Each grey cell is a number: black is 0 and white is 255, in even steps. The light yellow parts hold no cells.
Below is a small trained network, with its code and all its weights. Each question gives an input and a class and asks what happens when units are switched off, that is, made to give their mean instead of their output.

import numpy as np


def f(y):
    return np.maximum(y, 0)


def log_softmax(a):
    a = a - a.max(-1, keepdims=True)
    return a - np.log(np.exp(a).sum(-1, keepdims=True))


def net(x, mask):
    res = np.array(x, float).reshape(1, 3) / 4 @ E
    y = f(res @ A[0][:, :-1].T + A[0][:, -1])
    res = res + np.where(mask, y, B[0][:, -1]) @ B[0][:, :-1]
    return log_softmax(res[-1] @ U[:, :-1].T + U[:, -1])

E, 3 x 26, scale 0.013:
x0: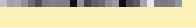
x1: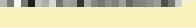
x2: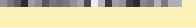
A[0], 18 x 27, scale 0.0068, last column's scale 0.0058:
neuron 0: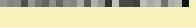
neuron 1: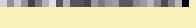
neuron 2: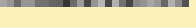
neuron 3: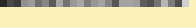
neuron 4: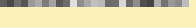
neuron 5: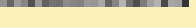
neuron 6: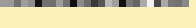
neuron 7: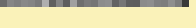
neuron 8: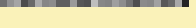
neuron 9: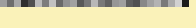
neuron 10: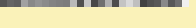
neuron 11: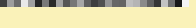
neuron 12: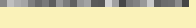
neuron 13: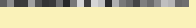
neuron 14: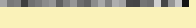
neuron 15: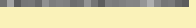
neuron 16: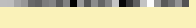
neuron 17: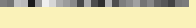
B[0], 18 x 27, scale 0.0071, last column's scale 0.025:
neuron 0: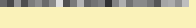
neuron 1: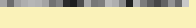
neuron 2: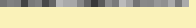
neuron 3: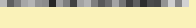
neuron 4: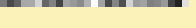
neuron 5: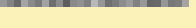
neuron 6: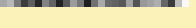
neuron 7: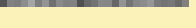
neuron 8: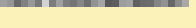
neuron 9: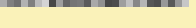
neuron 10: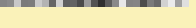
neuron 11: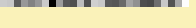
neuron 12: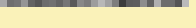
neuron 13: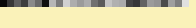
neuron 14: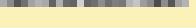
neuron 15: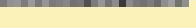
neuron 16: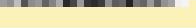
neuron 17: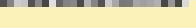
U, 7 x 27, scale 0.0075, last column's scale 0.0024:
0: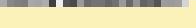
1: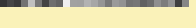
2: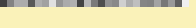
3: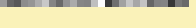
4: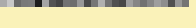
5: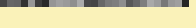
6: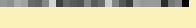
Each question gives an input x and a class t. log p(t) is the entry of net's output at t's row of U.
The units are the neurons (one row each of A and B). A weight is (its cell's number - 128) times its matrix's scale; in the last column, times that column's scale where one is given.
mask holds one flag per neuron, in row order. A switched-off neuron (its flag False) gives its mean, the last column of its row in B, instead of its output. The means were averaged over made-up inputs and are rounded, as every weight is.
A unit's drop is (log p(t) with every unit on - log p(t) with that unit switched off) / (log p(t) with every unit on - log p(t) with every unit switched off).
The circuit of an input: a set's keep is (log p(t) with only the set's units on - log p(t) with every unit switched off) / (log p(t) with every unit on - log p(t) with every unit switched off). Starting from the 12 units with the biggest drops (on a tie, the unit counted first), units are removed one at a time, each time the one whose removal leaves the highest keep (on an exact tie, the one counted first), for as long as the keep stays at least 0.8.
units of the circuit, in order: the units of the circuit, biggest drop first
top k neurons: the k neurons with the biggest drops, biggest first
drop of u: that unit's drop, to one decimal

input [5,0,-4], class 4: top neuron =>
(neuron 6)
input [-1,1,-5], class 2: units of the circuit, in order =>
(neuron 17; neuron 16)
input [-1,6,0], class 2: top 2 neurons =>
(neuron 11; neuron 17)
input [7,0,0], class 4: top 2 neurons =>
(neuron 6; neuron 13)
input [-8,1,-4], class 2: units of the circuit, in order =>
(neuron 17; neuron 16)
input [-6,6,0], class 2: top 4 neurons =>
(neuron 11; neuron 17; neuron 10; neuron 6)
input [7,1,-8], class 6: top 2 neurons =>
(neuron 17; neuron 1)
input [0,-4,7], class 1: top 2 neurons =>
(neuron 16; neuron 6)
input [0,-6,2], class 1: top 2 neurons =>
(neuron 13; neuron 16)
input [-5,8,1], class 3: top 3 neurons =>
(neuron 9; neuron 4; neuron 13)
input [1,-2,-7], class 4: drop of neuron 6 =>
0.2
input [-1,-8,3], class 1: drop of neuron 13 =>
0.5
